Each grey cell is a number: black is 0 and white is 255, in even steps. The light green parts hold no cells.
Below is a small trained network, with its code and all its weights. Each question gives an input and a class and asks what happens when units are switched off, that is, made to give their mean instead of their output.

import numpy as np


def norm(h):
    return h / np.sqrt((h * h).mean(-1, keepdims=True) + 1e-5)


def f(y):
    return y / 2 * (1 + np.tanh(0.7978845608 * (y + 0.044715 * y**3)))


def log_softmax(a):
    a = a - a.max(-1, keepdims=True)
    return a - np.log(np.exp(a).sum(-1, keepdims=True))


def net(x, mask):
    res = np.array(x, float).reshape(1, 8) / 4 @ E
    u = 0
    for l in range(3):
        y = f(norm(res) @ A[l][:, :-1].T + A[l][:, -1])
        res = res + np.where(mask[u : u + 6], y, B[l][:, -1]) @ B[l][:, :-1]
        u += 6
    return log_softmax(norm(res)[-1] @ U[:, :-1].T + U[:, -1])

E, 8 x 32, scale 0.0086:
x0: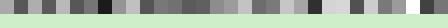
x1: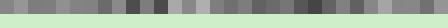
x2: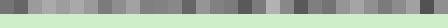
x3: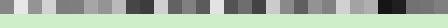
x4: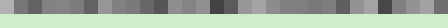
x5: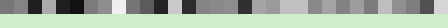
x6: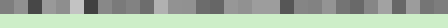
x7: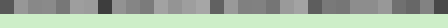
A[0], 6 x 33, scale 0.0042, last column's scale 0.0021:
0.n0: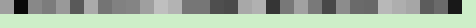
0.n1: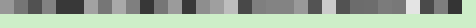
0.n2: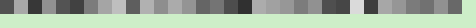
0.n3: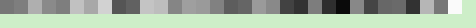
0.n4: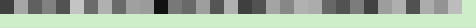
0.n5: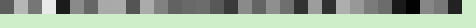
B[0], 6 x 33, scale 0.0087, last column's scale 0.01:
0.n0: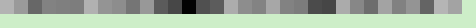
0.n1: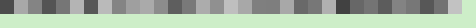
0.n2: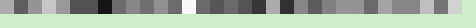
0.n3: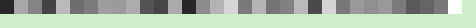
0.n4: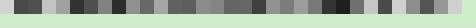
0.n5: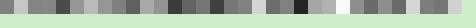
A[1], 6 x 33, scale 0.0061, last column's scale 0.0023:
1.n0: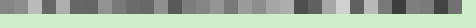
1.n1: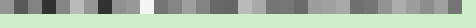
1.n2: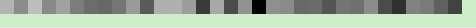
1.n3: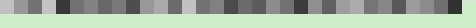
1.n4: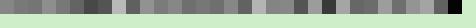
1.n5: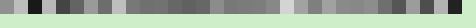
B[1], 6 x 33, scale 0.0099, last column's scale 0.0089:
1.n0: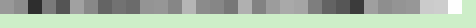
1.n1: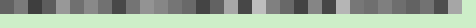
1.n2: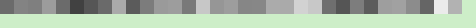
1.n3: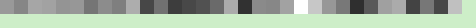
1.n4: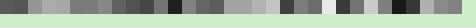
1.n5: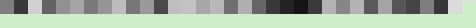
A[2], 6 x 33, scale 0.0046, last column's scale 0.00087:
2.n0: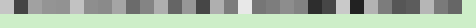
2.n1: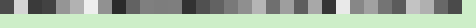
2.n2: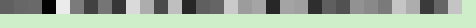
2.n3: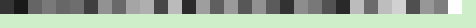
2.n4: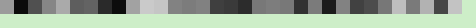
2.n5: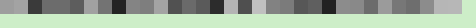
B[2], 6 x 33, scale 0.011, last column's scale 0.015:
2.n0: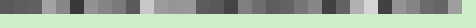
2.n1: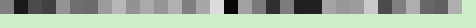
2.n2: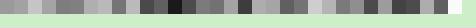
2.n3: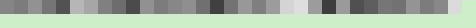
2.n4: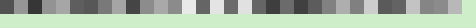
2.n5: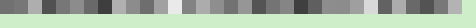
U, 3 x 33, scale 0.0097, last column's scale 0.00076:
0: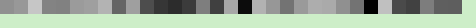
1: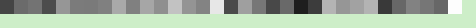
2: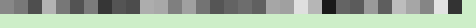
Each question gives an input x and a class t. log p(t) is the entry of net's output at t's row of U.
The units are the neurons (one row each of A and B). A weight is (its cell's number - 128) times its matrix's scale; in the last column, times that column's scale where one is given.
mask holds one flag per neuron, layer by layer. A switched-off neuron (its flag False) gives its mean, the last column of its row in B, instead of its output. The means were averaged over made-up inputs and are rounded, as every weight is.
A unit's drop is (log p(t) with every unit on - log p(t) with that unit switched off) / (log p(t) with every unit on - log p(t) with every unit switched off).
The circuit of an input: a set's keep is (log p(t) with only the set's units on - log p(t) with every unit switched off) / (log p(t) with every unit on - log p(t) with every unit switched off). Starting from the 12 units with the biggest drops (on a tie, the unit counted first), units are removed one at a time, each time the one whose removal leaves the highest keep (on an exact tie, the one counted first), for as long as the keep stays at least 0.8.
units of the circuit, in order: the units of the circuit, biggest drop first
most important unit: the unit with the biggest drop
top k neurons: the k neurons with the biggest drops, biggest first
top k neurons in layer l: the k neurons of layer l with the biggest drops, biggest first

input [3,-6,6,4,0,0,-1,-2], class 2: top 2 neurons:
0.n3, 1.n0
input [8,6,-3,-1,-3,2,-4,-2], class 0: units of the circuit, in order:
2.n2
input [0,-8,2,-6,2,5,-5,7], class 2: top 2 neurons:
0.n3, 0.n2
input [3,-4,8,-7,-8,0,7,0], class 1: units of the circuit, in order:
1.n1, 2.n4
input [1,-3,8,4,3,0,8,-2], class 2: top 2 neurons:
0.n3, 2.n2
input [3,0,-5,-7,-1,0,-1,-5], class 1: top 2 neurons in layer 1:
1.n1, 1.n5
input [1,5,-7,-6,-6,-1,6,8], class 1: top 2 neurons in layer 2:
2.n4, 2.n5
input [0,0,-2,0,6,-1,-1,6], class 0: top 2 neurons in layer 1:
1.n1, 1.n0
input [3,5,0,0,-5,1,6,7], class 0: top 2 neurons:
0.n5, 2.n4
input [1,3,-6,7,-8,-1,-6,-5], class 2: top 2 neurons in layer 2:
2.n2, 2.n0
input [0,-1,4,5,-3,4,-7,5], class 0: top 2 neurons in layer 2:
2.n4, 2.n1
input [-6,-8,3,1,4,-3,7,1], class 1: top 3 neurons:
0.n5, 2.n1, 1.n5
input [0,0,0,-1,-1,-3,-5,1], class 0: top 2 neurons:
0.n5, 0.n3
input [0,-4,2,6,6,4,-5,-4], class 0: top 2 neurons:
1.n3, 0.n3
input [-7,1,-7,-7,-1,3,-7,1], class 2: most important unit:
0.n4
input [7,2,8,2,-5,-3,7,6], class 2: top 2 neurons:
0.n5, 1.n2
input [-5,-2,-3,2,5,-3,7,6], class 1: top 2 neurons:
0.n5, 2.n1
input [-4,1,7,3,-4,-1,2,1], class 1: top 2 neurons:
0.n3, 0.n5
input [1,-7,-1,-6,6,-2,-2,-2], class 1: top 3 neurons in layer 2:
2.n4, 2.n5, 2.n1
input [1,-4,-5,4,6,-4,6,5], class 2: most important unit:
1.n2
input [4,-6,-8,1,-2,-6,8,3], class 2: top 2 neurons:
0.n5, 1.n2
